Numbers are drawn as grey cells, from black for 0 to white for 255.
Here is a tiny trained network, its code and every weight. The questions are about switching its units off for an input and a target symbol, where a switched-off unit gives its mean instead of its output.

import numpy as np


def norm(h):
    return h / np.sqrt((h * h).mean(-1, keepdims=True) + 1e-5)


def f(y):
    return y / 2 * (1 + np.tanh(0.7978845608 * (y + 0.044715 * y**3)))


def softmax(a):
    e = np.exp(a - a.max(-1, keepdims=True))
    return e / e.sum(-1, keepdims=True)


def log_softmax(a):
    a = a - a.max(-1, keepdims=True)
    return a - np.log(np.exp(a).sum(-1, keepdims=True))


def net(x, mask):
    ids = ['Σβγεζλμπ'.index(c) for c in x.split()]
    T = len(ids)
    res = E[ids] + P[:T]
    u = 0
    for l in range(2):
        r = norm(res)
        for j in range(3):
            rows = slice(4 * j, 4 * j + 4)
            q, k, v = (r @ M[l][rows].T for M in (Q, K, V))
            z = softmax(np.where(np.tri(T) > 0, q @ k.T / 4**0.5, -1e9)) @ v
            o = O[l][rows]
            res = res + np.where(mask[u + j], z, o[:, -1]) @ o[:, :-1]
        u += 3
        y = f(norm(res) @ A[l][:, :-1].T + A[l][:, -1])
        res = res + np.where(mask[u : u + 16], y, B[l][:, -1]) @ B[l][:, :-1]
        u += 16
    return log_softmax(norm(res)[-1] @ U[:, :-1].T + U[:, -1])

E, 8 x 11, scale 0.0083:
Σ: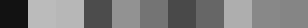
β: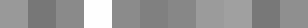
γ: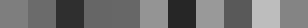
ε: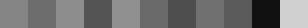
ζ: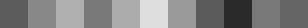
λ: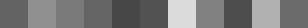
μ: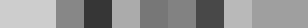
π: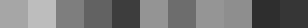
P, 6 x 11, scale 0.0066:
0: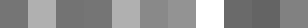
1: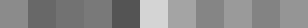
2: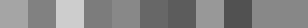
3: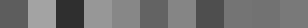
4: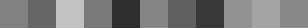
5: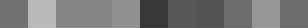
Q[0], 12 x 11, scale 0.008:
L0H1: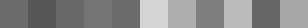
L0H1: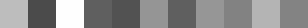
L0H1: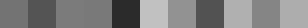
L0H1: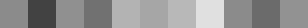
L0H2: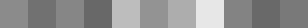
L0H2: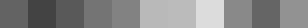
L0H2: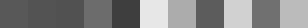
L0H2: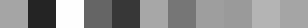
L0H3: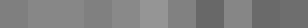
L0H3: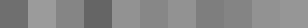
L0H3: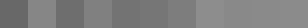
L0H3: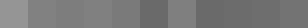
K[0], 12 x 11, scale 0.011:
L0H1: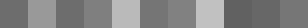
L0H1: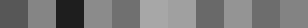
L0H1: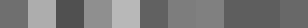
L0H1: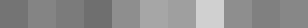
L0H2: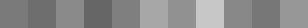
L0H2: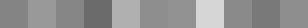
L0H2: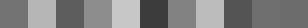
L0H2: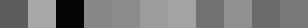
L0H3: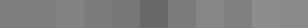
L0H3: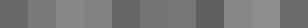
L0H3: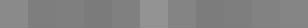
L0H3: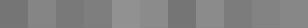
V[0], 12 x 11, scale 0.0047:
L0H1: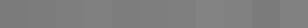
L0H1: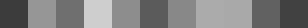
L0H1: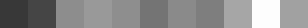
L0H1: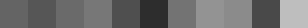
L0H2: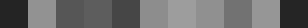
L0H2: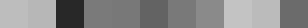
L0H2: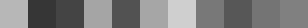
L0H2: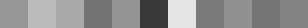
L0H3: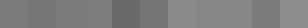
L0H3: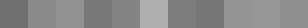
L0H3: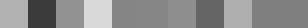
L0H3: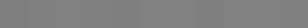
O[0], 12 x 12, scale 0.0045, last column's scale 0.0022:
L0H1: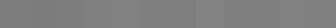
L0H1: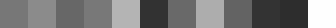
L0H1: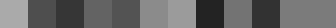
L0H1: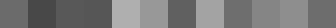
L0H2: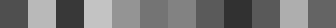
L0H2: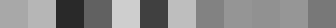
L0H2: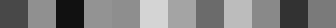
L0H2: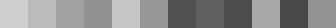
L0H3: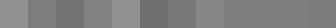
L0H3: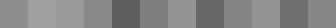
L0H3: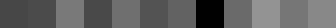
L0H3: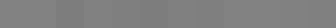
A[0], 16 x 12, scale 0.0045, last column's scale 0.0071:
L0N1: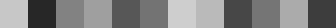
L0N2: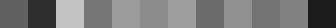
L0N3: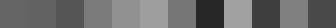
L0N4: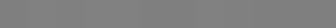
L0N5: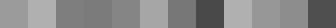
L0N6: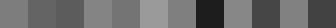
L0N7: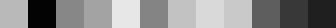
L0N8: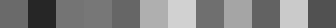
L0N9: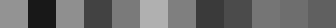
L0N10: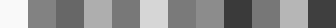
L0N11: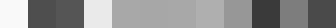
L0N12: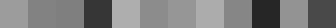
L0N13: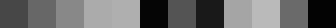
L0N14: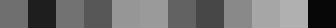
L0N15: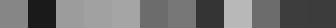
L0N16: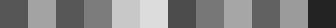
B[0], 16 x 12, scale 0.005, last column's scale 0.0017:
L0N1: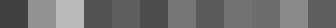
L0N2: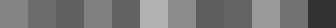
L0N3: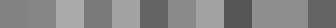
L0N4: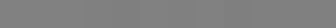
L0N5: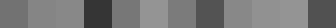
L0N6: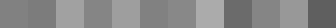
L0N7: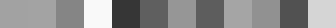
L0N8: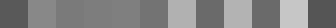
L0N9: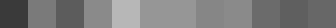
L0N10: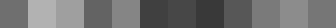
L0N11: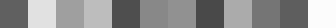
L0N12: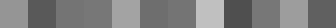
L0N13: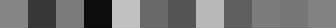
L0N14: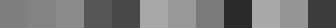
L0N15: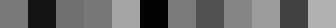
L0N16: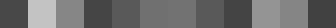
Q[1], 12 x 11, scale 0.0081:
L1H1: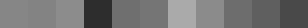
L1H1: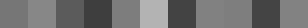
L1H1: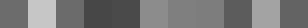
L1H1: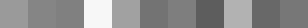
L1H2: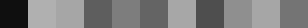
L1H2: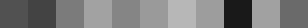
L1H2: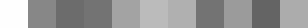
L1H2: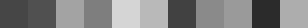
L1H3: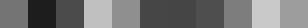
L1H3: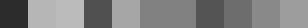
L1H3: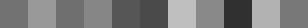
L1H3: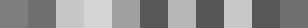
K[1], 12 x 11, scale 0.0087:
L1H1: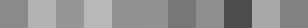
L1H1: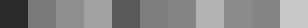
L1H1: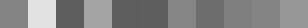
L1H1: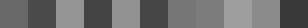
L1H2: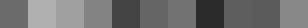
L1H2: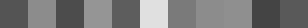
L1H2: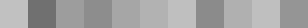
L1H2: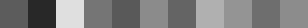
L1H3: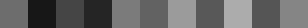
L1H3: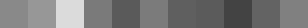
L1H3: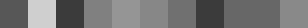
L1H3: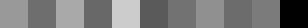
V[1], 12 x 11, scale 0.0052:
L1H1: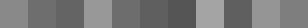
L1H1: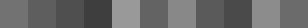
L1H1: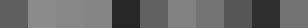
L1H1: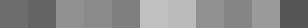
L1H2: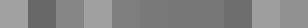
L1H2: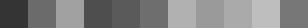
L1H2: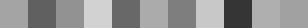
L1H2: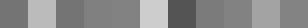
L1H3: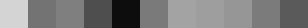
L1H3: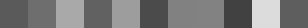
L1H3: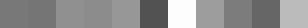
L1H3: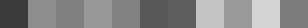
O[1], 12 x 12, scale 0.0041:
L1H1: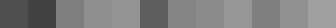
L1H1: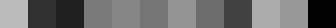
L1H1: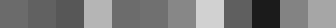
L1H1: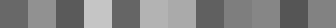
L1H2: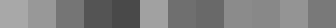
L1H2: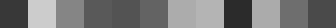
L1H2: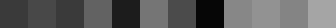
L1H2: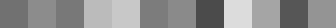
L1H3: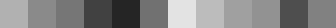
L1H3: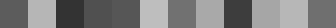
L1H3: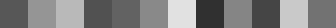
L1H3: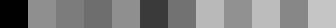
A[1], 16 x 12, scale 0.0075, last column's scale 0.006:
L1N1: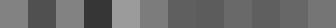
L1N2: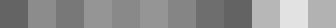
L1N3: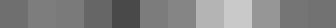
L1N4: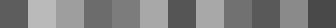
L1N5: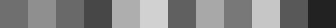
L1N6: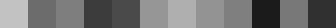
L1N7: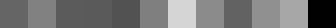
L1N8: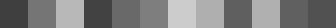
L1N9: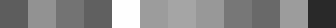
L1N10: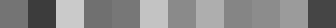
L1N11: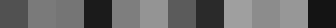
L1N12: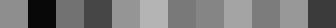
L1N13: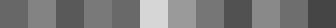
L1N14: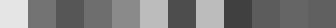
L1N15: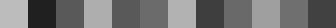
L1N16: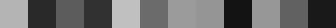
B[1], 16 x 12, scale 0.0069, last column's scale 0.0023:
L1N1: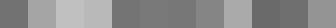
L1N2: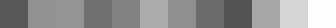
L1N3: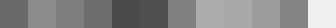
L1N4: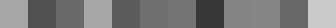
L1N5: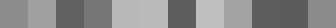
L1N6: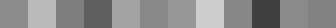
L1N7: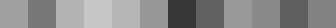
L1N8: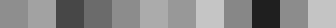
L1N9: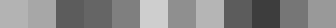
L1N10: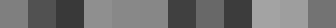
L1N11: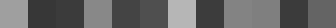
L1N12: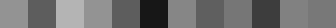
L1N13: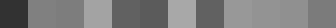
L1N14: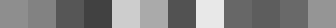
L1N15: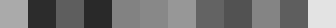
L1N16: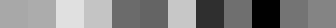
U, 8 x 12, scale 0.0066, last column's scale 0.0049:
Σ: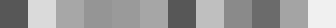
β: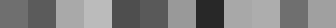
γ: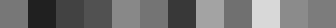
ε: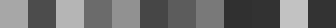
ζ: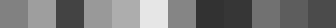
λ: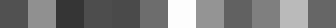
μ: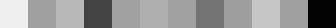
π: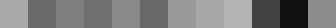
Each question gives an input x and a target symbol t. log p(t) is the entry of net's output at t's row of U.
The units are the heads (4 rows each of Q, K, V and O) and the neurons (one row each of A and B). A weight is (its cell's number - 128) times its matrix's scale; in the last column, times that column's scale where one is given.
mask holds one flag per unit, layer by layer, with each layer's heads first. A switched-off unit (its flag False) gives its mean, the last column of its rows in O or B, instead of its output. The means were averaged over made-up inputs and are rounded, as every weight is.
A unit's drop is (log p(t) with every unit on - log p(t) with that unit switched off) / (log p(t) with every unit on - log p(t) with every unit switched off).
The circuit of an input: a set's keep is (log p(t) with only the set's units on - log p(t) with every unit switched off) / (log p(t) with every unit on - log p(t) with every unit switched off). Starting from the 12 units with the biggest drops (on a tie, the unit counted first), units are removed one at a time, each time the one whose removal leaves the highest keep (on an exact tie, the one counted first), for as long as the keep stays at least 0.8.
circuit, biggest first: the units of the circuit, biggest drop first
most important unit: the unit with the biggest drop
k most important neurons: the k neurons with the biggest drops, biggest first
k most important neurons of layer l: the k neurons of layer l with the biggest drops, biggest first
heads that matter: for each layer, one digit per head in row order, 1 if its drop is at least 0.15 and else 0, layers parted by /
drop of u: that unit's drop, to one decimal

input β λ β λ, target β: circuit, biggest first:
L0H2, L1H3
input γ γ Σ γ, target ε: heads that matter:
010 / 000
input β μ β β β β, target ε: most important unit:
L0H3
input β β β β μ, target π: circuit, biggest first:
L0H1, L1N2
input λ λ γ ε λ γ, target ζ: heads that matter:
010 / 000
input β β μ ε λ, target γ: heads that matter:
100 / 000
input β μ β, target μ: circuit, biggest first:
L1H1, L0H2
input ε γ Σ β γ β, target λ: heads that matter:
110 / 000
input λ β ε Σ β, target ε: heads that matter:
010 / 000
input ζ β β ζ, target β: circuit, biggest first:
L0H2, L1H2
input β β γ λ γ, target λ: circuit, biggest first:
L1H3, L0H2
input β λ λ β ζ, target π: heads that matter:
110 / 000
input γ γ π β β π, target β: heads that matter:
100 / 001
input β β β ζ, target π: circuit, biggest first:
L0H2
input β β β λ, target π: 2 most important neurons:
L1N2, L1N7
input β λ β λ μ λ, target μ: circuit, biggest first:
L0H2, L0H1, L1H2
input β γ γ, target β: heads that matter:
110 / 000
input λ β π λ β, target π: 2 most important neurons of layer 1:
L1N2, L1N15
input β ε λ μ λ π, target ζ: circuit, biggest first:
L0H2, L0H1
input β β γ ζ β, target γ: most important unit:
L1H1
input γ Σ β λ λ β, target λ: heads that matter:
110 / 101
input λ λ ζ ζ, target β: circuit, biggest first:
L0H2, L0H1
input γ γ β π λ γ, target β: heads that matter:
111 / 011
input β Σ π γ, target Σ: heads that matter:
100 / 000
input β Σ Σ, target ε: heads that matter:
110 / 000
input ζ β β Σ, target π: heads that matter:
010 / 000
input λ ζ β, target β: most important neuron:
L1N8
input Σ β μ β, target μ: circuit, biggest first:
L0H2, L1H1
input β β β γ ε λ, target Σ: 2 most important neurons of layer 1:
L1N8, L1N15
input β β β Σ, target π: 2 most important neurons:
L1N2, L1N4
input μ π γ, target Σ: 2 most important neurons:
L1N5, L1N15
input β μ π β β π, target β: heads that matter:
100 / 101
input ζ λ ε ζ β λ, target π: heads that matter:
110 / 100
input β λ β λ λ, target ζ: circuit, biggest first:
L0H2
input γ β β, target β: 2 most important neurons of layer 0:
L0N11, L0N7
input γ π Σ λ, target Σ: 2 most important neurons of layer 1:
L1N15, L1N8
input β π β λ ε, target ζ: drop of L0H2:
1.1
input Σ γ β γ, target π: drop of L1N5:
-0.1
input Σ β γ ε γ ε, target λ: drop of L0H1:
0.3
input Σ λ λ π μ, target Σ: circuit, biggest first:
L0H1
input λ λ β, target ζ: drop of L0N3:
0.0
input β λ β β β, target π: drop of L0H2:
0.3
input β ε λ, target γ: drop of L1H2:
0.2
